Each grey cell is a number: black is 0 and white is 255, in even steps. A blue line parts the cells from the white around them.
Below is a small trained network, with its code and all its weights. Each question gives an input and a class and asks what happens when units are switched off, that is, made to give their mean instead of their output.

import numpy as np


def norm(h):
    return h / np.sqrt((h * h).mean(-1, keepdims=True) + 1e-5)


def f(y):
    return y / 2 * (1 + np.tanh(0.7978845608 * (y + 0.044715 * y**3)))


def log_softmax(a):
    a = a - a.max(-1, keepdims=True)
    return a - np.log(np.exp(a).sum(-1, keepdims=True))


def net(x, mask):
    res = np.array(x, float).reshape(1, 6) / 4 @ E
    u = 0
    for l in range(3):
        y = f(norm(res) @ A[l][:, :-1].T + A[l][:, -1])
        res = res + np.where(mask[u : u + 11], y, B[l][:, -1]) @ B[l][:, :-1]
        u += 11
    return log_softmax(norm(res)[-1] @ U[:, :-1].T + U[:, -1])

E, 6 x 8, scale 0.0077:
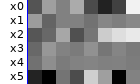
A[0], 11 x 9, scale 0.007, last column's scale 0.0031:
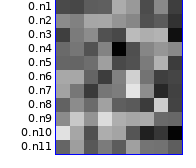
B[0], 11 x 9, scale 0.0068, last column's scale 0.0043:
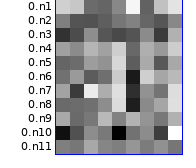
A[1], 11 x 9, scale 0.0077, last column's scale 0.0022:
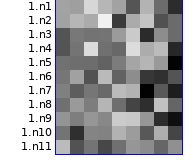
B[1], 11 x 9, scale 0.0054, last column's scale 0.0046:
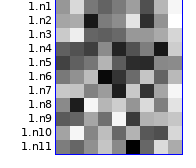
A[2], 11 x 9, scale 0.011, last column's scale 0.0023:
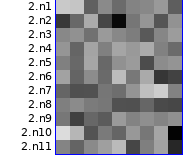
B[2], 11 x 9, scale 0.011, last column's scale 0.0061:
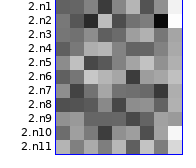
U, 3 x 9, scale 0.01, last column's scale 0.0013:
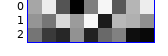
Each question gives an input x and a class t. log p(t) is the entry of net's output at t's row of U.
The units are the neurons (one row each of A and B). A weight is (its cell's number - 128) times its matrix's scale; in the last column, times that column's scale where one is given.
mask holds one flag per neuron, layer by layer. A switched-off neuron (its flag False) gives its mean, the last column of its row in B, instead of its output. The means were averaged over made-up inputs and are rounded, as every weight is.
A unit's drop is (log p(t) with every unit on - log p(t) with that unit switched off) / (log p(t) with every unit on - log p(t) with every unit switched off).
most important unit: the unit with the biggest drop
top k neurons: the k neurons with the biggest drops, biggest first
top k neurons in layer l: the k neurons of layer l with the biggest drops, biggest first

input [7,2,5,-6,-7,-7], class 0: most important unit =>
1.n2
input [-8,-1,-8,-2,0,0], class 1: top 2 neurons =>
(0.n7 2.n6)
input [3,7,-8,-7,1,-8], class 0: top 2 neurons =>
(1.n2 0.n4)
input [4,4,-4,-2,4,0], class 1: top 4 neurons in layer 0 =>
(0.n8 0.n4 0.n3 0.n5)
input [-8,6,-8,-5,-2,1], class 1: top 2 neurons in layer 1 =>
(1.n9 1.n4)
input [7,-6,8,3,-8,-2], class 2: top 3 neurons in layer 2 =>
(2.n2 2.n7 2.n6)
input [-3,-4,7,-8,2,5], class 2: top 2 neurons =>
(1.n4 0.n3)
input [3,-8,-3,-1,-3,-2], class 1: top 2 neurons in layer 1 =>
(1.n8 1.n4)
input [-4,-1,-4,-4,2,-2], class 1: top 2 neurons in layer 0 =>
(0.n7 0.n6)
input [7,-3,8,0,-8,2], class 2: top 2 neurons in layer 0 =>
(0.n3 0.n7)
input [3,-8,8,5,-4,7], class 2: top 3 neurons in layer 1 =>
(1.n4 1.n2 1.n1)
